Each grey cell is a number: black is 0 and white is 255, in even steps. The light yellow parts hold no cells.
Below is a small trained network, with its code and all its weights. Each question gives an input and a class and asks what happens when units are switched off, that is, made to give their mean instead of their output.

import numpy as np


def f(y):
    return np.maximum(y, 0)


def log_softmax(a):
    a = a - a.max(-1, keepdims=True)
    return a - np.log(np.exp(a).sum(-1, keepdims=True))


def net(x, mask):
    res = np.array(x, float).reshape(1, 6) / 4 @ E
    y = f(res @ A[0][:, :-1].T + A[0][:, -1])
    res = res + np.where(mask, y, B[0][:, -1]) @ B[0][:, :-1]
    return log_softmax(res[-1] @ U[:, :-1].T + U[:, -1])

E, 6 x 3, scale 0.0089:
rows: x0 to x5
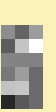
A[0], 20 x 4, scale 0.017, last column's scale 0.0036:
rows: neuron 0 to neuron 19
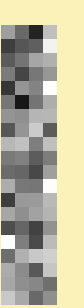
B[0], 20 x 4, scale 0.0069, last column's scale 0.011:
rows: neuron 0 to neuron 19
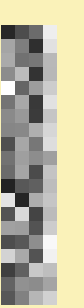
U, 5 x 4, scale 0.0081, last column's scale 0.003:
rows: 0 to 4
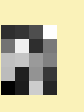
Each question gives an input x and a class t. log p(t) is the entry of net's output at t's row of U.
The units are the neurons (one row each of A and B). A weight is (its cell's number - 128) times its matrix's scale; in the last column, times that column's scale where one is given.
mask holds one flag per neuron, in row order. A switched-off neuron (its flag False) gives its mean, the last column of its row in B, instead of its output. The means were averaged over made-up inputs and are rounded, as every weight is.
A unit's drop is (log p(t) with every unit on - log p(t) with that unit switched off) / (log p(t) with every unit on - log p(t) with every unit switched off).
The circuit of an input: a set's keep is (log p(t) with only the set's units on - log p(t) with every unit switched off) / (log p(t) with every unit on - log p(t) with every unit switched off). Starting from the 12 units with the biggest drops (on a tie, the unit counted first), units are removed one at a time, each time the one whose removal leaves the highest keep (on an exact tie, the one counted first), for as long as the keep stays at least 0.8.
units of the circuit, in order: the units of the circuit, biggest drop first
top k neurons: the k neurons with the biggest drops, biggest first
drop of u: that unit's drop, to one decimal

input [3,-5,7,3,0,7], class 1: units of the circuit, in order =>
[neuron 14; neuron 5]
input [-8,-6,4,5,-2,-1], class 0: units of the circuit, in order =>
[neuron 0]
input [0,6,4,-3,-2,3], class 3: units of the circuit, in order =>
[neuron 12; neuron 4]
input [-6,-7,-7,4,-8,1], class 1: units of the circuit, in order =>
[neuron 14; neuron 5]
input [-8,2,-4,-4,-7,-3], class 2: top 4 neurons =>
[neuron 0; neuron 15; neuron 11; neuron 17]
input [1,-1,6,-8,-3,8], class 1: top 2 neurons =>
[neuron 5; neuron 3]
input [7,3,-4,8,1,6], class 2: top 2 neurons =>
[neuron 0; neuron 15]
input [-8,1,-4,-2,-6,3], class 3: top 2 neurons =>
[neuron 12; neuron 4]
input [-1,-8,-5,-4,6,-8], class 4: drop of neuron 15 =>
0.0
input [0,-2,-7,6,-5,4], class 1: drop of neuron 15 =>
0.1
